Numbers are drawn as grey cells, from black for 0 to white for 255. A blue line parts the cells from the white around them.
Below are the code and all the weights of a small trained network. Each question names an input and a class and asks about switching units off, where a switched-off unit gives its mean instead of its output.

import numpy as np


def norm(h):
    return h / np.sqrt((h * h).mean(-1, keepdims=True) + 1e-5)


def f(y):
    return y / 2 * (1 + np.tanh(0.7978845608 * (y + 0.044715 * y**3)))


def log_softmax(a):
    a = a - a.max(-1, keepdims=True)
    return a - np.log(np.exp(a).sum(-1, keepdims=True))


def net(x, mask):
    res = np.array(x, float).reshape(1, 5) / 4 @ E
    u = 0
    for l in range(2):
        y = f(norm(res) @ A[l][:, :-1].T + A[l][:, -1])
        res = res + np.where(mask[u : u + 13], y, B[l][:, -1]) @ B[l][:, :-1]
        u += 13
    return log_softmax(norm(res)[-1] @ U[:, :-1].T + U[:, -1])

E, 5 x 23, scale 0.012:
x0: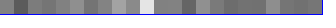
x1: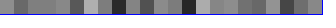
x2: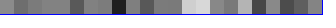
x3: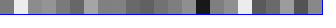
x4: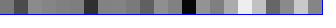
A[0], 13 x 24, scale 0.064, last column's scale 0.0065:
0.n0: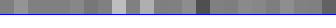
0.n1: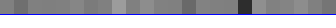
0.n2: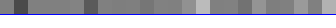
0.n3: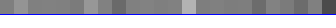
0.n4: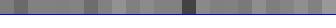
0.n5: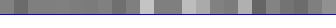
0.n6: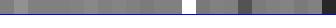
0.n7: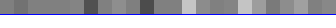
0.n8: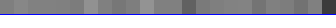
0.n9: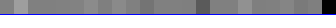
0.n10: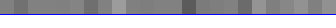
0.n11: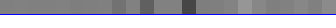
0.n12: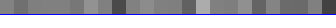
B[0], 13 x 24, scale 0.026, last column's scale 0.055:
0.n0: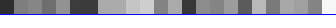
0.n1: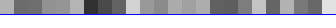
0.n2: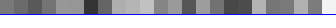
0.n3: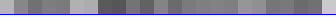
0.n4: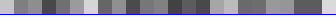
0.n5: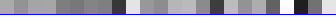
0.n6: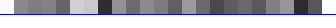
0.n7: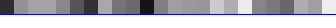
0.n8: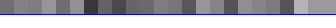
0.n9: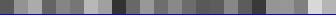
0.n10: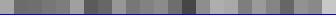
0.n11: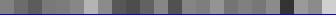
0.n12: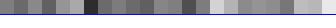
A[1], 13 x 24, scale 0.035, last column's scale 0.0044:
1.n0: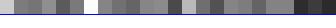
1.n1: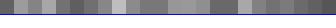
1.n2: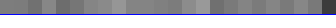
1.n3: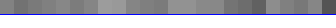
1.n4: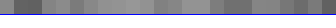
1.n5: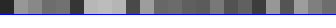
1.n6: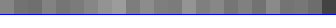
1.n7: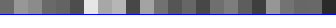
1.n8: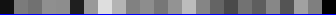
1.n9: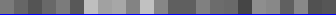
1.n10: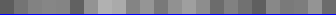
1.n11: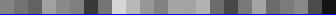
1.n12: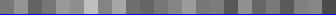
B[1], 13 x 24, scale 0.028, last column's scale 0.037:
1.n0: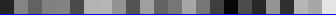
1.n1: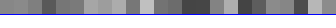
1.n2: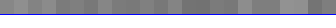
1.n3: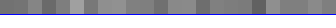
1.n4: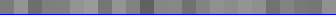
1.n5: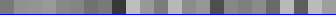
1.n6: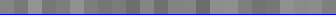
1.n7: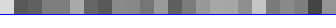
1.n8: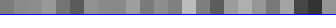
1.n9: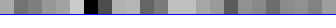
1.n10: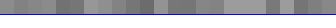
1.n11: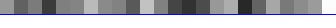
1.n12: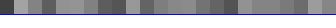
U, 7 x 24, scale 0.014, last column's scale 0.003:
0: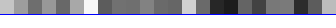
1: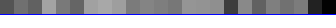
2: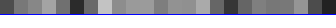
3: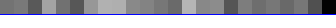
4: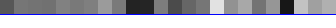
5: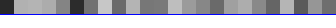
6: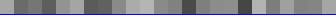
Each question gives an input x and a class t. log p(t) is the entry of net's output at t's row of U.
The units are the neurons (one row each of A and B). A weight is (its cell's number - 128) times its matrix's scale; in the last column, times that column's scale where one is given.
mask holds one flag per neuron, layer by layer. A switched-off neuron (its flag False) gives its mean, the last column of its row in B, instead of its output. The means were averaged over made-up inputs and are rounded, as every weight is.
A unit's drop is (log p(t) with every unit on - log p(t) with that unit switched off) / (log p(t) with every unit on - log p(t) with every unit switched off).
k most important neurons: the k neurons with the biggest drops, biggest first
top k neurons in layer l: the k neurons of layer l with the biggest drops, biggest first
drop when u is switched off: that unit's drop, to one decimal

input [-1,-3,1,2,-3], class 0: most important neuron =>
[0.n6]
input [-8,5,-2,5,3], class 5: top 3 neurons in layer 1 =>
[1.n5 1.n8 1.n11]
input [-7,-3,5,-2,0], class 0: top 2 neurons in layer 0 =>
[0.n6 0.n0]
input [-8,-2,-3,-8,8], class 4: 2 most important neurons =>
[0.n7 0.n5]
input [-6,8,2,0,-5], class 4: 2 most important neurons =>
[0.n12 0.n5]
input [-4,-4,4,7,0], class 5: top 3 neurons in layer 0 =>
[0.n7 0.n4 0.n11]
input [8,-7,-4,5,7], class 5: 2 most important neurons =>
[0.n0 0.n6]
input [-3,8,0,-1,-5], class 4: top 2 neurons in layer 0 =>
[0.n12 0.n5]
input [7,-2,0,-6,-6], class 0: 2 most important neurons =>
[0.n6 0.n12]
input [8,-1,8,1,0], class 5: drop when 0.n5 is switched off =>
0.8
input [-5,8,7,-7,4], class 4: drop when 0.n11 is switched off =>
0.1
